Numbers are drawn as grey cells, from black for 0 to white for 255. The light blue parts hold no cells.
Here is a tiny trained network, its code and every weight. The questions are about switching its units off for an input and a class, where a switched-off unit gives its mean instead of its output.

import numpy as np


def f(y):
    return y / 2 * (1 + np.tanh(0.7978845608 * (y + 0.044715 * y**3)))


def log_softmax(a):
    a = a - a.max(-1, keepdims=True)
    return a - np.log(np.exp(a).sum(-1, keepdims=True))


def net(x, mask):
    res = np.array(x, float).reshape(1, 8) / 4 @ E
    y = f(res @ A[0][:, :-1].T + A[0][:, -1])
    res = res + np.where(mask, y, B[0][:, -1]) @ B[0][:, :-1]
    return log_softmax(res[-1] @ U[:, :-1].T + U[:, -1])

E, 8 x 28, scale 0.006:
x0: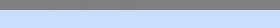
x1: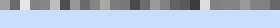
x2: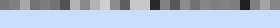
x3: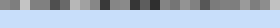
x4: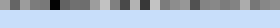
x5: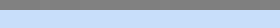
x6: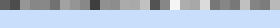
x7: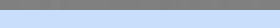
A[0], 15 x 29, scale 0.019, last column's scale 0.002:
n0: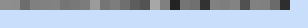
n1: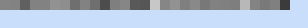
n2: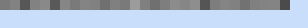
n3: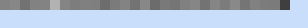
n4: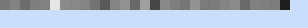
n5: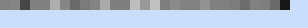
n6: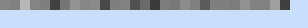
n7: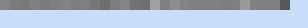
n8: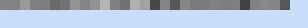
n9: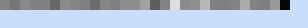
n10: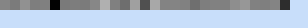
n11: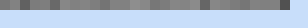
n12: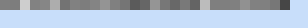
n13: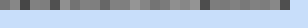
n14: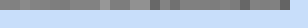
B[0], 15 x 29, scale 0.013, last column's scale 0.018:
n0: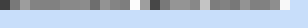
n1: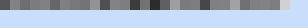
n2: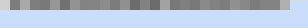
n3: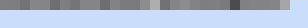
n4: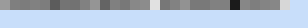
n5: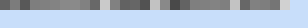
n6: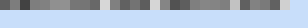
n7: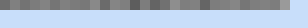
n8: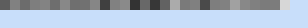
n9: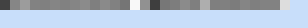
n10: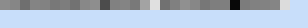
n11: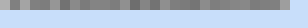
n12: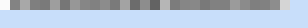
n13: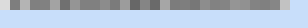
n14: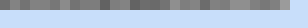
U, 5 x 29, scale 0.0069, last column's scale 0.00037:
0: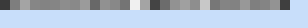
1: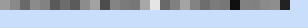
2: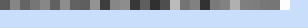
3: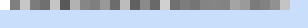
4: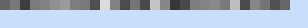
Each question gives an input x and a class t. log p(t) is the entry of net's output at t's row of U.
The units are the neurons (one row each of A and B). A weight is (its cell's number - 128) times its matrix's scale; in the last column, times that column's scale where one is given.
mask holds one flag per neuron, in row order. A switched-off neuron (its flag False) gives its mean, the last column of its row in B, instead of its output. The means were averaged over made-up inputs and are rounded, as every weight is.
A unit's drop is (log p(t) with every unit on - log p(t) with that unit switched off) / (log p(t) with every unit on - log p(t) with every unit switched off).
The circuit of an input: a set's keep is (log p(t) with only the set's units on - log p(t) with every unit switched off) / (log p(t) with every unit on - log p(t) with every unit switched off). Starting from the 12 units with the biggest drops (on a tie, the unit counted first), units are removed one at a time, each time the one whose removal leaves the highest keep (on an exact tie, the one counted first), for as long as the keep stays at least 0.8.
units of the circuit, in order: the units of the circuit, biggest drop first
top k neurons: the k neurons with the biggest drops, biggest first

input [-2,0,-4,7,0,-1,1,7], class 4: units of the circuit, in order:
(n6)
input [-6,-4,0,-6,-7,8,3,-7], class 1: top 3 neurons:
(n4; n6; n3)
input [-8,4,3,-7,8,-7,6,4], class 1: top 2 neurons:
(n10; n0)
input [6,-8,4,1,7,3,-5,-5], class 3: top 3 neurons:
(n13; n2; n4)
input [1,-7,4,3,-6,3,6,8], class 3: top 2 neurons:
(n0; n13)
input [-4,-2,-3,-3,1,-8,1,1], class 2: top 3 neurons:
(n6; n0; n1)
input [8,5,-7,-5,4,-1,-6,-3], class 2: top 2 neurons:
(n1; n9)
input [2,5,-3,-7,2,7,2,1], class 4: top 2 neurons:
(n5; n13)
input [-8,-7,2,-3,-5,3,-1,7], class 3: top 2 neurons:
(n13; n10)
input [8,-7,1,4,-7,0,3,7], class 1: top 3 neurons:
(n4; n12; n3)
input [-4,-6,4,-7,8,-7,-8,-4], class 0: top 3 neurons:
(n0; n4; n6)
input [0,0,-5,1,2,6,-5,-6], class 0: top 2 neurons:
(n0; n8)
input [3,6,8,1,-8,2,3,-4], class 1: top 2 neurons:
(n4; n1)
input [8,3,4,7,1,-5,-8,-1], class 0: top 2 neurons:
(n0; n5)
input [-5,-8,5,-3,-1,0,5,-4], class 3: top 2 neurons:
(n13; n0)
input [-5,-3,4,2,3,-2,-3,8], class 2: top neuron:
(n8)
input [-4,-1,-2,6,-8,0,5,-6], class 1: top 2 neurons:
(n4; n0)
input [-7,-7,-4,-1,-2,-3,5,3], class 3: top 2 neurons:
(n13; n0)
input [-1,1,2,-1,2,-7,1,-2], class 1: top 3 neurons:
(n0; n1; n6)
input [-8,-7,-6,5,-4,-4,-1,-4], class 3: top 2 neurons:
(n13; n8)
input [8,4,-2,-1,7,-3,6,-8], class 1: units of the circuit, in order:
(n10)
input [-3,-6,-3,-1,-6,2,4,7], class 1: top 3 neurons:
(n4; n12; n0)
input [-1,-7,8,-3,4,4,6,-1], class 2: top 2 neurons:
(n8; n0)
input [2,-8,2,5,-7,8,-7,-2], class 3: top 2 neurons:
(n13; n2)
